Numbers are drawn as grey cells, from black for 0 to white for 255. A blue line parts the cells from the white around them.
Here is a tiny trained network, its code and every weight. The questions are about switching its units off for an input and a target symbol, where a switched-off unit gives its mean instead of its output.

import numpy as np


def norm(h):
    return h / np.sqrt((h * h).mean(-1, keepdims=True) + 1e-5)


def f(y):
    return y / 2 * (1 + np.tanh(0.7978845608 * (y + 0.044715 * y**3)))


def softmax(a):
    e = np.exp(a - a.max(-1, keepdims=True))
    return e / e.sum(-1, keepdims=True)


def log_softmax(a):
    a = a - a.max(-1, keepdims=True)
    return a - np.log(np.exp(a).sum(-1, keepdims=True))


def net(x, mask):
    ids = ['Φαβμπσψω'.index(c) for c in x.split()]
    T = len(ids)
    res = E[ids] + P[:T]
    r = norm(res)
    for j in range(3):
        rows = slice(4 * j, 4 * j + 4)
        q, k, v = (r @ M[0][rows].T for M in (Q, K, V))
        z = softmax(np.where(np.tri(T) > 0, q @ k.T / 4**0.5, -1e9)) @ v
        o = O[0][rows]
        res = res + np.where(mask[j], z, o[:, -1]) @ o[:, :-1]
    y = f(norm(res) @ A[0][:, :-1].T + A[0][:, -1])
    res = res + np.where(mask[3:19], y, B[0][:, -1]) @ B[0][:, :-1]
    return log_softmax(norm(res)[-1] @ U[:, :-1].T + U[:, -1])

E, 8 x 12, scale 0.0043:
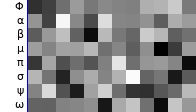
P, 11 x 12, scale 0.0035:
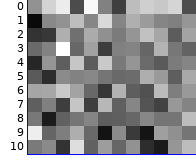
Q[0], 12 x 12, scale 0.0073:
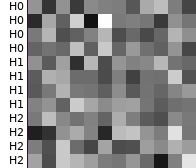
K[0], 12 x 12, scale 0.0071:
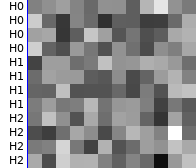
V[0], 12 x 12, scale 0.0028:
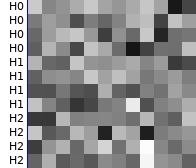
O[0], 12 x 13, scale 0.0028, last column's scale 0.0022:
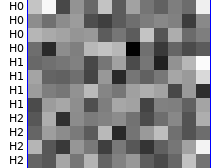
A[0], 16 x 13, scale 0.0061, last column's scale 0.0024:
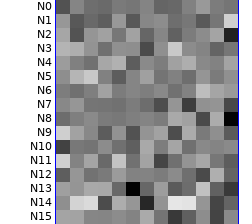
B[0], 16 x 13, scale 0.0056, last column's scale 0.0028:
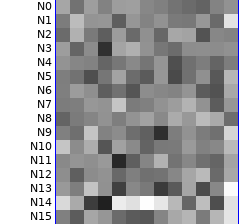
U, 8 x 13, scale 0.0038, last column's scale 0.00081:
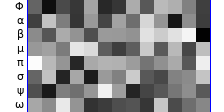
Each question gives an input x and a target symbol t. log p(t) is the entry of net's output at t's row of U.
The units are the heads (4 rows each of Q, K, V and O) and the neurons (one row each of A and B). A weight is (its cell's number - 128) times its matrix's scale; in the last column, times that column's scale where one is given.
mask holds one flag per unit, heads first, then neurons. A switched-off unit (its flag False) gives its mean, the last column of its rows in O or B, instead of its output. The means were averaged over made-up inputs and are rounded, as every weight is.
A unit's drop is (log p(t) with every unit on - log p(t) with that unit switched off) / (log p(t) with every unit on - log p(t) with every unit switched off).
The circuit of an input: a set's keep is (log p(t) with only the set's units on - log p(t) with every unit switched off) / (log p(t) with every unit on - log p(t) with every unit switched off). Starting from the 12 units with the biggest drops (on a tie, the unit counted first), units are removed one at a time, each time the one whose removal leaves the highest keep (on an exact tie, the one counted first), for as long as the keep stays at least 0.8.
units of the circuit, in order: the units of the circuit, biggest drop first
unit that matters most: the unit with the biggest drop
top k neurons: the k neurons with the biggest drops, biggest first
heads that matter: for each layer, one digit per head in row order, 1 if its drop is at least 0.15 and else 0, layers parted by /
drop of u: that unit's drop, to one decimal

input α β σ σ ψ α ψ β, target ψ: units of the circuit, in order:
(H0)
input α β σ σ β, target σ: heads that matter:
100
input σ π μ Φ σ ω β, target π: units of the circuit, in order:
(H1; N14)
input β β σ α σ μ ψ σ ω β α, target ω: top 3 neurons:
(N14; N6; N2)
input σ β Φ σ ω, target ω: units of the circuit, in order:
(N13; H0)
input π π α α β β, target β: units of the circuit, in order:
(H2; N8; H1)
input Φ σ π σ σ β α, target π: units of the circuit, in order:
(H1; H2; N14)
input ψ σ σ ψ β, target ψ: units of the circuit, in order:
(H0; H2)
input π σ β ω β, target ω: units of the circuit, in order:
(H2; H0; N14; N10)
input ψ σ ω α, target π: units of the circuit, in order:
(H1; N14)
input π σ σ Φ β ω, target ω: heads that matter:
000
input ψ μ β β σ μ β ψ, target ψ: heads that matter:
100
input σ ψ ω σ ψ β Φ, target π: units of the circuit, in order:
(H1; H2; N14)
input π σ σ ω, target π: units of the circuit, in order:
(H2; N14; H1)
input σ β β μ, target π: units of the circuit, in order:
(H1; H2; N14)
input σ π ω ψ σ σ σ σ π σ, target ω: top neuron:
(N9)
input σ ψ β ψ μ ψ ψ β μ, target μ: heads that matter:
000
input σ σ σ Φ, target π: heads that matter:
010
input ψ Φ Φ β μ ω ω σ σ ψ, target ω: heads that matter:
100
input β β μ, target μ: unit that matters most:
H2
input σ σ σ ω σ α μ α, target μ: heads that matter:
100
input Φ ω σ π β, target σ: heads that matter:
001
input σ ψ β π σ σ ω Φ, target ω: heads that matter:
100
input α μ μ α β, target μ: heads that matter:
101
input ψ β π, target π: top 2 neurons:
(N10; N1)
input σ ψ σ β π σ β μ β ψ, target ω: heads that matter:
000
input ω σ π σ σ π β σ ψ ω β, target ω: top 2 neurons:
(N14; N10)
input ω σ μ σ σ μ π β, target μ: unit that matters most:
H0
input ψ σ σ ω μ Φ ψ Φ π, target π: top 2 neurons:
(N10; N13)
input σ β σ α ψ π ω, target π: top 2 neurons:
(N14; N13)
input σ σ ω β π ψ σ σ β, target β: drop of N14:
0.2
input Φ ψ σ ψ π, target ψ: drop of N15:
0.0
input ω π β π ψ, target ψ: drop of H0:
0.8
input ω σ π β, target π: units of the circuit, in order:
(N14)
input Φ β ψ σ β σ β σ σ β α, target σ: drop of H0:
0.2
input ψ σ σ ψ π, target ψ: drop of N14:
0.2
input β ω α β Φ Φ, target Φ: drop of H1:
0.3
